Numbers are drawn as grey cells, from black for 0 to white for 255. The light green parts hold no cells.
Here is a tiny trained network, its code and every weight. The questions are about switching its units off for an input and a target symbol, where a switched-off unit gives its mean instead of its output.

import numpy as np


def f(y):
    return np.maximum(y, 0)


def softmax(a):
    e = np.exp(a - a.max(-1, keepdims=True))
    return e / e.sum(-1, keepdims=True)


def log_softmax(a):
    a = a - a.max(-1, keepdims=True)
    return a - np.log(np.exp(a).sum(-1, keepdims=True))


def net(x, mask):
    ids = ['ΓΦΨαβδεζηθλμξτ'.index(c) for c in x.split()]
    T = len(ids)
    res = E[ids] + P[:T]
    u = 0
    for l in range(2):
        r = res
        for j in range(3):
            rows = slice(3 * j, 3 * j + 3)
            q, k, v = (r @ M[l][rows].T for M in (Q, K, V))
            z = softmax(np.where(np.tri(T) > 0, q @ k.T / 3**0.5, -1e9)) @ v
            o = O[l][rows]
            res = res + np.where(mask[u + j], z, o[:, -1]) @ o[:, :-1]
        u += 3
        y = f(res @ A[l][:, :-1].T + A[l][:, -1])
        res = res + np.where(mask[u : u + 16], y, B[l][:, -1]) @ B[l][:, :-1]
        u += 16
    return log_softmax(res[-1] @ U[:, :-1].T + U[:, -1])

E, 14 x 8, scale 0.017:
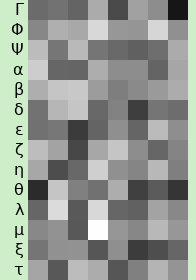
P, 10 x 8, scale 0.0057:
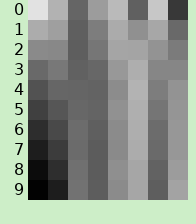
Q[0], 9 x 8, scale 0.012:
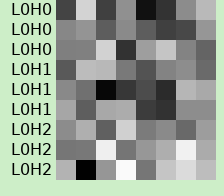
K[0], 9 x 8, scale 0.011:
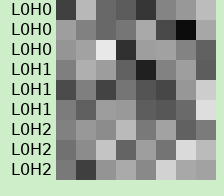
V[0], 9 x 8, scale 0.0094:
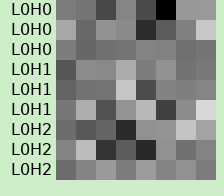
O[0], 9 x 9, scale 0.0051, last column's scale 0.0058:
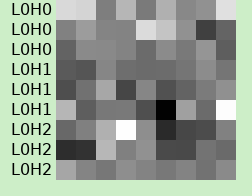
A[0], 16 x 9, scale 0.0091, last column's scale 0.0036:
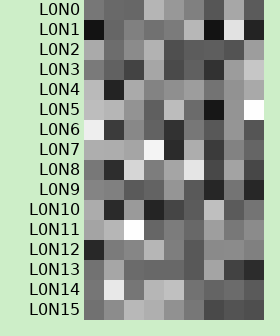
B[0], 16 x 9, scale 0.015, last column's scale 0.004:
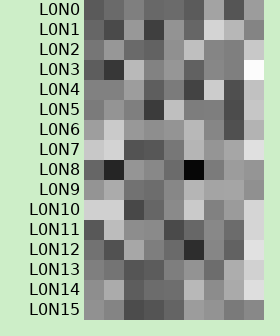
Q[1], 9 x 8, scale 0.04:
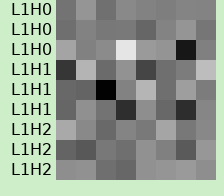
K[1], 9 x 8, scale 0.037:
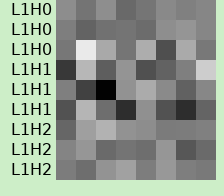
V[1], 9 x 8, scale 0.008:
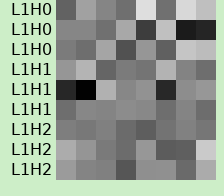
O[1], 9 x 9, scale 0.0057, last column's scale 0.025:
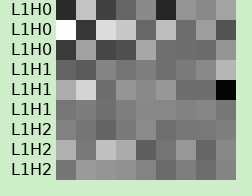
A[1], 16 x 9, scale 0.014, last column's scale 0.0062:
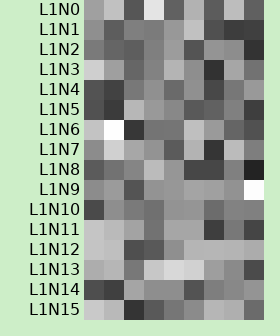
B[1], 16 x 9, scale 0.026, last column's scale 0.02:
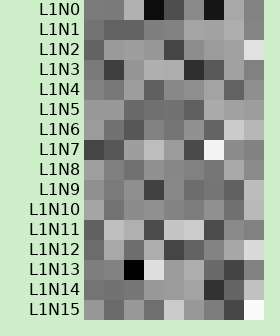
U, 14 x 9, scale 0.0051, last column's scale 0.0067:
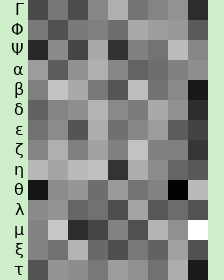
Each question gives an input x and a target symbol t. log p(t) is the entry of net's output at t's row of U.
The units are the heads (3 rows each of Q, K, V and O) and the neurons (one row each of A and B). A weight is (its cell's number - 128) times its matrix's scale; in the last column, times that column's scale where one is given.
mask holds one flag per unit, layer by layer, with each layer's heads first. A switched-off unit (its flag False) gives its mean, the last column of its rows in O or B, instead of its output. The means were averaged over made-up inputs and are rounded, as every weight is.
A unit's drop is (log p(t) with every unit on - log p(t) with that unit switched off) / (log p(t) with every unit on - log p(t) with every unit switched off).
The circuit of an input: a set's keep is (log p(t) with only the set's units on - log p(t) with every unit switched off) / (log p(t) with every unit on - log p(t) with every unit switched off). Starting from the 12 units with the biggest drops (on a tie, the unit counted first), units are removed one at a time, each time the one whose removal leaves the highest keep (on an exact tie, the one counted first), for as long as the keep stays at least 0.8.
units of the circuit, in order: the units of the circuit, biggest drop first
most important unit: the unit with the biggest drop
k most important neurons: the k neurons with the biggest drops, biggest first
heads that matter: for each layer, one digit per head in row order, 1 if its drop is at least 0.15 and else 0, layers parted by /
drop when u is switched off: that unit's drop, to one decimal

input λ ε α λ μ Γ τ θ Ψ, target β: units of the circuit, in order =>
(L1H0; L1N11; L0N6)
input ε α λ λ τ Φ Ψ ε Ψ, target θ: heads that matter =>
000 / 000
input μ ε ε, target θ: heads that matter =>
011 / 000
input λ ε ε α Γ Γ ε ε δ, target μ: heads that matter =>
111 / 010
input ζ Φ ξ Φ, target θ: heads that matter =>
101 / 000
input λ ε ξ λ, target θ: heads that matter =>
110 / 000
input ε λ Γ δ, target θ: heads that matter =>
010 / 110
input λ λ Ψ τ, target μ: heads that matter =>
000 / 000
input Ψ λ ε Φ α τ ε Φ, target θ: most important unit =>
L0H2
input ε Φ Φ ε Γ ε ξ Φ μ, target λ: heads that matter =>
001 / 110
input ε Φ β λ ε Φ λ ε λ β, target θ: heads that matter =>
001 / 010
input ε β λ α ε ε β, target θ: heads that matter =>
000 / 010
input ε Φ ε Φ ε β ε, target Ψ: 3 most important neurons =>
(L1N15; L1N2; L1N14)
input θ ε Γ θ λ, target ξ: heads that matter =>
000 / 100
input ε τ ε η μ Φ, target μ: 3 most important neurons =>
(L1N14; L1N9; L1N2)
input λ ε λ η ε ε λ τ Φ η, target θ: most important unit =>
L1N12
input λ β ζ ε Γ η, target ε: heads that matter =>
000 / 110
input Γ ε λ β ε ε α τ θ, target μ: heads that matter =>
010 / 010
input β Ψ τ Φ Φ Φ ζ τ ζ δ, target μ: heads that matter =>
000 / 010
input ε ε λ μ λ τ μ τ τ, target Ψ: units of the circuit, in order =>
(L1N15)
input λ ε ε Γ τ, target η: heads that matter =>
000 / 110
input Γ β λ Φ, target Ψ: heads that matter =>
010 / 100
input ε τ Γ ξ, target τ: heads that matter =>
000 / 110
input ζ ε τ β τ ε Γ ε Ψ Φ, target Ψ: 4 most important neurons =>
(L1N13; L1N15; L1N0; L1N7)
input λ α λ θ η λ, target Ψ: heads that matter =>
011 / 010
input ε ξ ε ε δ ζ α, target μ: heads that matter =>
000 / 010
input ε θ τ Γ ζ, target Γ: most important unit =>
L1H0
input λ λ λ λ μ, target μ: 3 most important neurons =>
(L1N14; L1N9; L1N6)
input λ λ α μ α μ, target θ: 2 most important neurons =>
(L1N6; L1N12)
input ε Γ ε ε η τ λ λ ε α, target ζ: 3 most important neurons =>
(L1N11; L1N13; L0N3)
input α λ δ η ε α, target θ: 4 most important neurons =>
(L1N12; L1N6; L1N14; L0N5)
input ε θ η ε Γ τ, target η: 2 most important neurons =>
(L0N4; L1N12)
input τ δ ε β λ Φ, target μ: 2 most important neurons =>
(L1N14; L1N9)
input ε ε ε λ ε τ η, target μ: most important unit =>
L1H1
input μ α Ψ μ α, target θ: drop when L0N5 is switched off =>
0.1
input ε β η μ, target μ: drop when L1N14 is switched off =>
0.5
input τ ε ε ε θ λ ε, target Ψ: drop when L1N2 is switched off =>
0.3
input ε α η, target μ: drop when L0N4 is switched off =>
0.2
